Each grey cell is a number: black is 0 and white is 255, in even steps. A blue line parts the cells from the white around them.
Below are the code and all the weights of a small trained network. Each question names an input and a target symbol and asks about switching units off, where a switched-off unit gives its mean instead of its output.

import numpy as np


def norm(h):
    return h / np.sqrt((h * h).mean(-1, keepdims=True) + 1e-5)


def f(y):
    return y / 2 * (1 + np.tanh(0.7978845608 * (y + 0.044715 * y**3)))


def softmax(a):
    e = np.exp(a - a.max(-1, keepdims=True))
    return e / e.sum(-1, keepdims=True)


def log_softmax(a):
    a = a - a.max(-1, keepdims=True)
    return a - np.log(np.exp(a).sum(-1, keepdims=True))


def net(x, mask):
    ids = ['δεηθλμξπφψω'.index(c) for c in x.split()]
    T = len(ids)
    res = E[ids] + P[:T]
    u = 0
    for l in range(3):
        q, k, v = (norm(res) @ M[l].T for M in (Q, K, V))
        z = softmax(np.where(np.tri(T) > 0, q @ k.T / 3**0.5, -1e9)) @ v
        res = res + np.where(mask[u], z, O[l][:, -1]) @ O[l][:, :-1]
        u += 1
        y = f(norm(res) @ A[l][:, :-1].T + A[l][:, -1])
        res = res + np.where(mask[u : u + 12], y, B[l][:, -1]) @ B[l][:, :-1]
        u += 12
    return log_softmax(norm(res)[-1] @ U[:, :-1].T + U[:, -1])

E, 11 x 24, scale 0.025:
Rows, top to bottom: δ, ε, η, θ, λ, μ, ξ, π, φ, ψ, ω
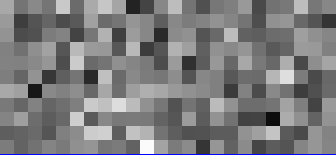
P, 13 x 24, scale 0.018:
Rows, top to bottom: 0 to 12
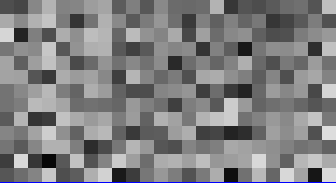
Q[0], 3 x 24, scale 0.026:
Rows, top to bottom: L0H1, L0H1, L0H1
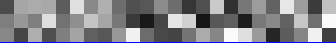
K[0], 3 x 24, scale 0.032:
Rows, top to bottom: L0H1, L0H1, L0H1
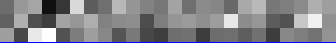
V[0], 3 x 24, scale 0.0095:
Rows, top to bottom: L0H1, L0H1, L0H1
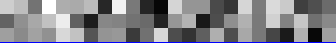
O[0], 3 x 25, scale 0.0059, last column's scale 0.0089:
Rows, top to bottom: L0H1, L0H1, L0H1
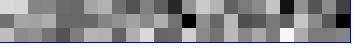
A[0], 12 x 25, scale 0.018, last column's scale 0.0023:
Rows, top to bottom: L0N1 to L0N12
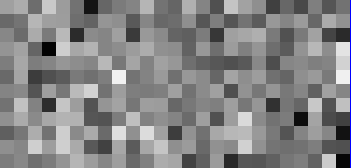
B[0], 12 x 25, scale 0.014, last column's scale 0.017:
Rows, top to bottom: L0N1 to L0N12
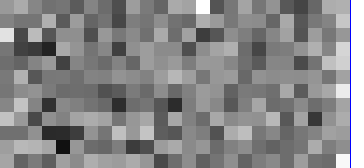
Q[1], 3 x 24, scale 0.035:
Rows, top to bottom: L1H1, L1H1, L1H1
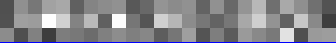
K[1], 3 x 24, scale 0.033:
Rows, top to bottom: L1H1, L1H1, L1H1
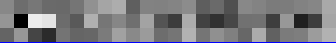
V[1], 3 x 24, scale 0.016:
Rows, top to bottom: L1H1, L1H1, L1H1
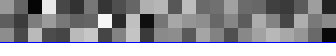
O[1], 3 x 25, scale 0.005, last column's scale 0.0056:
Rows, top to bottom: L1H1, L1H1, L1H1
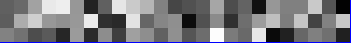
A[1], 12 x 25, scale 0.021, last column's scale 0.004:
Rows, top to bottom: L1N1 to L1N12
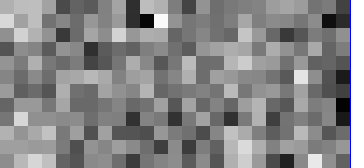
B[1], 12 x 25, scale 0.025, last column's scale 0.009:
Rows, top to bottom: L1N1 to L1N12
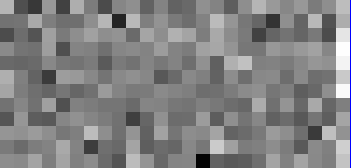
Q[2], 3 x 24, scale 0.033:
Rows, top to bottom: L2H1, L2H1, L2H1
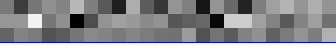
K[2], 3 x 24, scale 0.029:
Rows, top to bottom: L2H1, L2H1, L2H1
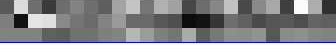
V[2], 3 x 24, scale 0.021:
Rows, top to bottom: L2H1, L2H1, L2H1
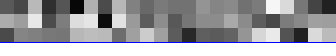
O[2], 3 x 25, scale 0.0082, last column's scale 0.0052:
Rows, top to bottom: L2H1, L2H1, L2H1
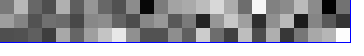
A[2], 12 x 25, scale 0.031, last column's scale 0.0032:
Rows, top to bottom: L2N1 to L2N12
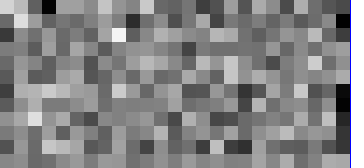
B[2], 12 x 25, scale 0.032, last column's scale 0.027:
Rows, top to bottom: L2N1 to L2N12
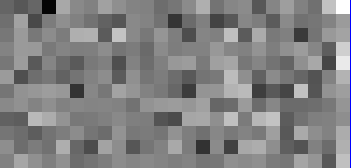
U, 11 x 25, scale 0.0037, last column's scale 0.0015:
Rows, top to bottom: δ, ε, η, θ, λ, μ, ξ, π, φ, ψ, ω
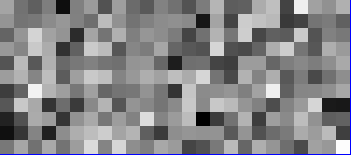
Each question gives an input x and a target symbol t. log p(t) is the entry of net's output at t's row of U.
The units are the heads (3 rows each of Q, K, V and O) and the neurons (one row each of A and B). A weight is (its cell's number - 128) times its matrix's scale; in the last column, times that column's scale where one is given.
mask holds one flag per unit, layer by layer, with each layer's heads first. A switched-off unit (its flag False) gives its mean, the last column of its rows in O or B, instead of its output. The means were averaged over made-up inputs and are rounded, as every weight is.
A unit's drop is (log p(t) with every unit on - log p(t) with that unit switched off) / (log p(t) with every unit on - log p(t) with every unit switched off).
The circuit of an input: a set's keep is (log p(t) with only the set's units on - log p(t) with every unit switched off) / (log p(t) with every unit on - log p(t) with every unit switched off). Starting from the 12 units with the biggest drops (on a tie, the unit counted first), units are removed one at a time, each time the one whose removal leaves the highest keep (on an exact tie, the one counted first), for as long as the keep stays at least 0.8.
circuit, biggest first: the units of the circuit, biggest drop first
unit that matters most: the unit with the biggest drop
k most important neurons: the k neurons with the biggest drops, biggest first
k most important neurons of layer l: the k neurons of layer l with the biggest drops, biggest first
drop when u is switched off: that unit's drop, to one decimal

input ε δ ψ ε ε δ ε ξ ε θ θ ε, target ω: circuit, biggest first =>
[L2N3; L0N6]
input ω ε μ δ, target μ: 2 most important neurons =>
[L0N2; L2N8]
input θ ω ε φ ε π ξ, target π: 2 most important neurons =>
[L2N12; L2N1]
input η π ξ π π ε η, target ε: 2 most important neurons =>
[L0N2; L2N11]
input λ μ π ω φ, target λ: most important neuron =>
[L2N2]
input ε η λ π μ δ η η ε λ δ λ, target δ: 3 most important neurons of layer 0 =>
[L0N12; L0N7; L0N6]
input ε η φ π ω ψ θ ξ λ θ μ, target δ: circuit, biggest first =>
[L0H1; L1N1; L0N4]
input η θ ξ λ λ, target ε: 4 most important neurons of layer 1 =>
[L1N11; L1N3; L1N12; L1N9]
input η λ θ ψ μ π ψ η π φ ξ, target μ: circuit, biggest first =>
[L0N1; L0N9]
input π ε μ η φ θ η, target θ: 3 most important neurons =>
[L2N1; L2N5; L1N6]
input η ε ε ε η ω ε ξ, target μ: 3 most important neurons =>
[L0N1; L0N9; L1N3]
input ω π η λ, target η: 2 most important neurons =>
[L2N7; L0N5]
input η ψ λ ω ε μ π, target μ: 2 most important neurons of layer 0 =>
[L0N2; L0N5]
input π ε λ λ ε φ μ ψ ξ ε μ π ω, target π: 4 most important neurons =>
[L0N12; L2N1; L2N12; L0N10]
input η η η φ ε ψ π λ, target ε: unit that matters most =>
L1N11
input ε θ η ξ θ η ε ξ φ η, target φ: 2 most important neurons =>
[L2N1; L2N5]
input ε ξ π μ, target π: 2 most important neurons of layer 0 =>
[L0N4; L0N10]
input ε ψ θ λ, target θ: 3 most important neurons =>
[L0N12; L0N7; L2N1]
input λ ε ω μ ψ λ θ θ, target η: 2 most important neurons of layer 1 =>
[L1N12; L1N3]
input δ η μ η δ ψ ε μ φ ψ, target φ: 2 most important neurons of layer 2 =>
[L2N1; L2N5]
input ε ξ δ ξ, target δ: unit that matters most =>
L0H1
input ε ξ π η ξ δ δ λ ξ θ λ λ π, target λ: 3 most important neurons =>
[L0N7; L0N4; L2N2]
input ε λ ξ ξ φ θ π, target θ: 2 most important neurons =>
[L0N2; L0N12]
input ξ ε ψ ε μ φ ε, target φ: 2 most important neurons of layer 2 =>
[L2N1; L2N5]
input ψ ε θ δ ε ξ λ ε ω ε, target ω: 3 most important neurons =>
[L2N3; L0N10; L2N1]
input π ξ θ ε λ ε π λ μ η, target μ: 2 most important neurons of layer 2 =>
[L2N8; L2N1]
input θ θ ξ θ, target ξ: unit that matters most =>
L2N9
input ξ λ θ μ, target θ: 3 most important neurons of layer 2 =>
[L2N1; L2N5; L2N11]
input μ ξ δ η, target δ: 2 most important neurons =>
[L0N12; L0N4]
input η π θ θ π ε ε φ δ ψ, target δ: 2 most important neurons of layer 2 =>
[L2N10; L2N1]
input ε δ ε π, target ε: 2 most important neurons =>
[L0N7; L2N11]
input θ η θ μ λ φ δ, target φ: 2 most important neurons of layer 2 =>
[L2N1; L2N5]
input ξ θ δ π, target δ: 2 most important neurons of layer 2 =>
[L2N10; L2N1]
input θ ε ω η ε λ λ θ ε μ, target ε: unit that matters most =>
L0N2
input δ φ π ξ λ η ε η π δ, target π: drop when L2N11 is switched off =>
0.2
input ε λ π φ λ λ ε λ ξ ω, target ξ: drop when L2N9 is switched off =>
0.4
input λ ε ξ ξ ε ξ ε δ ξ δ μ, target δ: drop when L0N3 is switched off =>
0.0
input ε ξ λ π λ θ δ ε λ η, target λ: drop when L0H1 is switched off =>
0.1
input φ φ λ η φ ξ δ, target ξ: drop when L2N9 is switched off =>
0.4
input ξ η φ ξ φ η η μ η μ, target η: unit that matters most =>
L0H1
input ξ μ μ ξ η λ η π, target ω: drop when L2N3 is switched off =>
0.6
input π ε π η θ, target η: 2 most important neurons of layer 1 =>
[L1N7; L1N3]
